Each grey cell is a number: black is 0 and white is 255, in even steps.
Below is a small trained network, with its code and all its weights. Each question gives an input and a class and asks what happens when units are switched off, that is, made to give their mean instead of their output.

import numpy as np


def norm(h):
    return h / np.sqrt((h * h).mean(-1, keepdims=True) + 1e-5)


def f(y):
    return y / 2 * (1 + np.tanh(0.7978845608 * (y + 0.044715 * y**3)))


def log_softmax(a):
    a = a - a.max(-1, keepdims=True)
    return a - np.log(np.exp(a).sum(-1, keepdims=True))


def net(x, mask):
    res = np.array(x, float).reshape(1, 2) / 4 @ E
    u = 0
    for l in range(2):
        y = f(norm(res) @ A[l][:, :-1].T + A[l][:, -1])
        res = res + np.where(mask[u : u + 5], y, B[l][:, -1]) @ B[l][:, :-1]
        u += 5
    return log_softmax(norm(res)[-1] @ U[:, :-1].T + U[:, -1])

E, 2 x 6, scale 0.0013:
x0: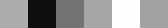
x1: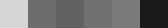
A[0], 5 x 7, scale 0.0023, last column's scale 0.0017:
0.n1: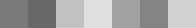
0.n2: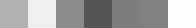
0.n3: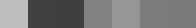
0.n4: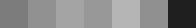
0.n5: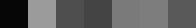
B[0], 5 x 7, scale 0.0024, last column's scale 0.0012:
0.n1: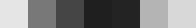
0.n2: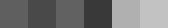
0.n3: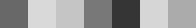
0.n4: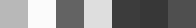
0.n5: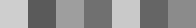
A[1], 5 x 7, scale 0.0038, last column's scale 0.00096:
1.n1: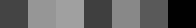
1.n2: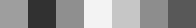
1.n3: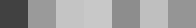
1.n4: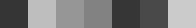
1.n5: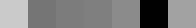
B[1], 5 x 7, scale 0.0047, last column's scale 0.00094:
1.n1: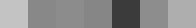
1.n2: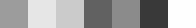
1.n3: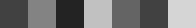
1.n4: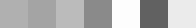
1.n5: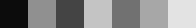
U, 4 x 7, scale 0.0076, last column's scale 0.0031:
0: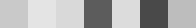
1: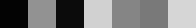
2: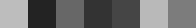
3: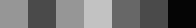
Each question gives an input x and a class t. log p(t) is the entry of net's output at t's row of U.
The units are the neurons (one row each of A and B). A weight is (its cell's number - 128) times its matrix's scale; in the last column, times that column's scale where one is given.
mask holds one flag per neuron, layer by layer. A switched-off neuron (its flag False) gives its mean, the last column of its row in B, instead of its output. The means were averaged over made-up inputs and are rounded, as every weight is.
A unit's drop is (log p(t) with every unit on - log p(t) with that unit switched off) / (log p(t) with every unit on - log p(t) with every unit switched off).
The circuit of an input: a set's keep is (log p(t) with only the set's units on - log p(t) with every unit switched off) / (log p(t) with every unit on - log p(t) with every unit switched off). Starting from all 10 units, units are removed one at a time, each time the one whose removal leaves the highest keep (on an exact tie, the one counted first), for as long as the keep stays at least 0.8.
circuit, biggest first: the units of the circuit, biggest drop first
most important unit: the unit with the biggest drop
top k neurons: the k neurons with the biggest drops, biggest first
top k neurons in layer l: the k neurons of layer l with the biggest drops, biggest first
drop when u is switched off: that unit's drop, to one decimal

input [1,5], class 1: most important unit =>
1.n5
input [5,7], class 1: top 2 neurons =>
1.n5; 1.n4
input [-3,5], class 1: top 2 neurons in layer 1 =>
1.n5; 1.n2
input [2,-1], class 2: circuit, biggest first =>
1.n5; 1.n4
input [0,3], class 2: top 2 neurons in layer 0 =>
0.n3; 0.n5
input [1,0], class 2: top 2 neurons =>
0.n1; 1.n2
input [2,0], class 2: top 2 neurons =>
0.n1; 1.n5
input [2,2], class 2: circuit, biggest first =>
0.n3; 1.n4
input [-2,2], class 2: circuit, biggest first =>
1.n2; 1.n3
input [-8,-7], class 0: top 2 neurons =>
1.n4; 1.n5
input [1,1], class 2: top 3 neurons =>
1.n2; 1.n5; 0.n1
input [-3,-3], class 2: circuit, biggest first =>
1.n2; 1.n5
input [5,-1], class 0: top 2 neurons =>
1.n2; 0.n2
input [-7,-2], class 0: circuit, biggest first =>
1.n4
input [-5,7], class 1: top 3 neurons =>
1.n5; 1.n2; 0.n3
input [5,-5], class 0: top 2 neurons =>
1.n2; 1.n5
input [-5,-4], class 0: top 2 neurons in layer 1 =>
1.n4; 1.n5
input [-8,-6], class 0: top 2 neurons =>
1.n4; 1.n5
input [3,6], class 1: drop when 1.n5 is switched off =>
1.9
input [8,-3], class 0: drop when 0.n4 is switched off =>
0.0
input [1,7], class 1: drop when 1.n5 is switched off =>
1.2
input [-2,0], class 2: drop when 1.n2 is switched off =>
0.1
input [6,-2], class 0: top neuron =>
1.n2
